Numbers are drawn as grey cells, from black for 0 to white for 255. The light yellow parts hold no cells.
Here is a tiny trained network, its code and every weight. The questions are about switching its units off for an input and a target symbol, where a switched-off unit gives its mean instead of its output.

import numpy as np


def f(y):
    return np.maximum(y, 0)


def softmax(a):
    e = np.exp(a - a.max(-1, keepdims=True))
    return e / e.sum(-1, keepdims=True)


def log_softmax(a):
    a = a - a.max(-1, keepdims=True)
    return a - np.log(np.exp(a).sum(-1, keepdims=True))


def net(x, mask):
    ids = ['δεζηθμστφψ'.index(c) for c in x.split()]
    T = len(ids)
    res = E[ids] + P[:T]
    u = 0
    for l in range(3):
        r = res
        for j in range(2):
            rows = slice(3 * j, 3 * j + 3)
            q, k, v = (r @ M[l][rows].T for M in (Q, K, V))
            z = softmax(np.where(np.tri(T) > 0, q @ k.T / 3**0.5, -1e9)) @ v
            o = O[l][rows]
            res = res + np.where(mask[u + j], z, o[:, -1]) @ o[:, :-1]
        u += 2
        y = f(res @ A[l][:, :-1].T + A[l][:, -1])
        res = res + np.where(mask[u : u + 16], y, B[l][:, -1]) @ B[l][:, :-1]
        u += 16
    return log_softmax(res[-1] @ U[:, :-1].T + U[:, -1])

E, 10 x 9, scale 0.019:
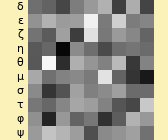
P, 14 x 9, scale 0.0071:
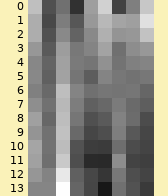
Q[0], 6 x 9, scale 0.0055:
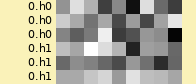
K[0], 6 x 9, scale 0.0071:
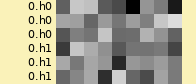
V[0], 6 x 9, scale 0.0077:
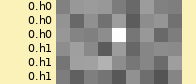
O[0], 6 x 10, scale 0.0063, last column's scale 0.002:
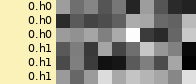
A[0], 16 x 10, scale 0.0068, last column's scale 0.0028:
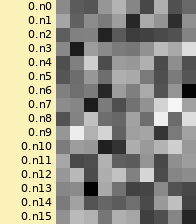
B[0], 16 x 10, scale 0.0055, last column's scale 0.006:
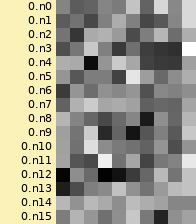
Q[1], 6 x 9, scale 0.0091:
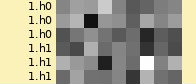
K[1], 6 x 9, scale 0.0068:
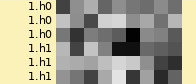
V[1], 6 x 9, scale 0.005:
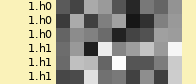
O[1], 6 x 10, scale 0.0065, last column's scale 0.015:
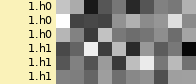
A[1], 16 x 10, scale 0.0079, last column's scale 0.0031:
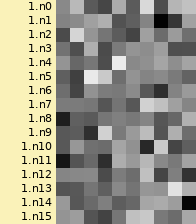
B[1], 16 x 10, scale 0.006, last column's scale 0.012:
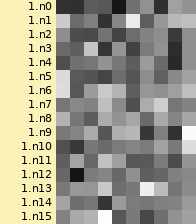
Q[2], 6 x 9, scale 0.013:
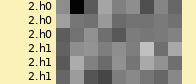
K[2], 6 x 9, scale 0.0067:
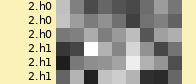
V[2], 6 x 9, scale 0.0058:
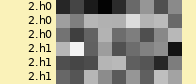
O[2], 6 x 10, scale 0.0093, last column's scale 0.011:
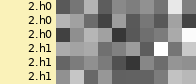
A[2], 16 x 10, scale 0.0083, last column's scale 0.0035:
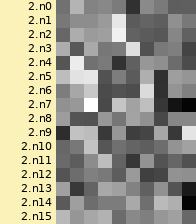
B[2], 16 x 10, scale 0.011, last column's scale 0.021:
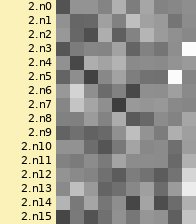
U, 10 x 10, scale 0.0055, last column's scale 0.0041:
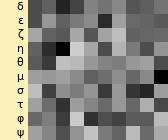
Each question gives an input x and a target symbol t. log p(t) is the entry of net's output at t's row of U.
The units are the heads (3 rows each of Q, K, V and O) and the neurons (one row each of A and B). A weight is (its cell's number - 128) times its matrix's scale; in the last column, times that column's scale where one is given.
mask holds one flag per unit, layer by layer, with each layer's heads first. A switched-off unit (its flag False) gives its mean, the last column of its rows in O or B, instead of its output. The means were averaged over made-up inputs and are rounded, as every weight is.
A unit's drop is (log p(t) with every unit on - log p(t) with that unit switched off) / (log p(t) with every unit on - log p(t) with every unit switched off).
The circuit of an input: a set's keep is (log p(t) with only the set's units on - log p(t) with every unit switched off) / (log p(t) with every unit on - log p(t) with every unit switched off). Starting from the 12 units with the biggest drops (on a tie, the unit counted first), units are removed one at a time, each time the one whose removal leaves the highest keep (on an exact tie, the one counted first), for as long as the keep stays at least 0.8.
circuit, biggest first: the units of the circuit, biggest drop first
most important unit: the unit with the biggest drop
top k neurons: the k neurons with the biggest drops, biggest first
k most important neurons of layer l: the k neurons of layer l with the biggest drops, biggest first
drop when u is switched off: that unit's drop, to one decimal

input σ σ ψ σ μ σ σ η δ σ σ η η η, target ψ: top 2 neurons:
0.n13; 0.n9
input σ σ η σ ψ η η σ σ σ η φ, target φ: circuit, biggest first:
0.n3; 1.h1; 2.h0; 1.h0
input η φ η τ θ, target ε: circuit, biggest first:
1.h1; 0.n12
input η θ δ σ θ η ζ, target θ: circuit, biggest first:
0.n12; 2.h0; 0.n9; 1.n2
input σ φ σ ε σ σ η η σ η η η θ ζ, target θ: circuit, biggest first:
2.h0; 0.n12; 0.n9; 1.n2
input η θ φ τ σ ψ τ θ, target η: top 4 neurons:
0.n12; 2.n4; 2.n13; 1.n2
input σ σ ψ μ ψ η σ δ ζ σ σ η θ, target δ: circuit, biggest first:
0.n12; 2.n9
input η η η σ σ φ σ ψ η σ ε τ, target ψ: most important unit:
0.n9
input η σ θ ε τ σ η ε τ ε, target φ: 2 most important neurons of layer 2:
2.n13; 2.n14
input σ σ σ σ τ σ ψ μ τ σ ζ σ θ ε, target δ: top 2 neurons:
0.n12; 0.n3
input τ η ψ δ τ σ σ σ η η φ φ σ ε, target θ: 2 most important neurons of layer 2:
2.n4; 2.n15
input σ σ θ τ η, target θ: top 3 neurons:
0.n12; 0.n9; 1.n2
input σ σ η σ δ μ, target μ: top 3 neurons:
2.n7; 0.n9; 1.n3
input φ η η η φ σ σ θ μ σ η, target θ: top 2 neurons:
0.n9; 0.n12
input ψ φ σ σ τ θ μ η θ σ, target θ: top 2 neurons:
0.n9; 0.n12
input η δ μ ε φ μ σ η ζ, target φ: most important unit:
0.n3
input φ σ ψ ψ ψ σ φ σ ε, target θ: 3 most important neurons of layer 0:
0.n3; 0.n8; 0.n2
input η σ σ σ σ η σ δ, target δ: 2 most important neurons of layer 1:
1.n10; 1.n3
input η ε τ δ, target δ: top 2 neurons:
0.n4; 0.n0
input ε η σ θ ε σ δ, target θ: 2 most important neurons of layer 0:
0.n12; 0.n9
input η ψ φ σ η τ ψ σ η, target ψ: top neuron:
0.n9
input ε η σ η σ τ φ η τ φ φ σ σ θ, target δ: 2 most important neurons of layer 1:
1.n0; 1.n1
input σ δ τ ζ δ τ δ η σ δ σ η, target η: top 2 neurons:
0.n13; 0.n3
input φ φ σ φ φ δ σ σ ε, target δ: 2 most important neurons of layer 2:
2.n9; 2.n10
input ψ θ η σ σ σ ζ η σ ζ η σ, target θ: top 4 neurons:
0.n12; 0.n9; 1.n2; 1.n0
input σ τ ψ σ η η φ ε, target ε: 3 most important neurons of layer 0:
0.n13; 0.n3; 0.n11
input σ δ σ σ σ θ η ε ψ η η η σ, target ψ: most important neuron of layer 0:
0.n9
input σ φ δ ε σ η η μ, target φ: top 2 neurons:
0.n3; 1.n15
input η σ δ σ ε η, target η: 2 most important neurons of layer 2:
2.n2; 2.n1
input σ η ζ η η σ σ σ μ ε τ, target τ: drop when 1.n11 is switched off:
0.0
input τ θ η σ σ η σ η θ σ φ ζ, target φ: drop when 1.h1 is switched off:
0.1
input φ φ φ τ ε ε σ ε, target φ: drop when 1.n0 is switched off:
0.2
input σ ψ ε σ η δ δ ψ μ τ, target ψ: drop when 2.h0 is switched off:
0.2
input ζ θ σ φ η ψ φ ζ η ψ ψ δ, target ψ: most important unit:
2.h1
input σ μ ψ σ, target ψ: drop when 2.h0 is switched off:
0.3
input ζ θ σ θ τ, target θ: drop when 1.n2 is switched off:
0.1
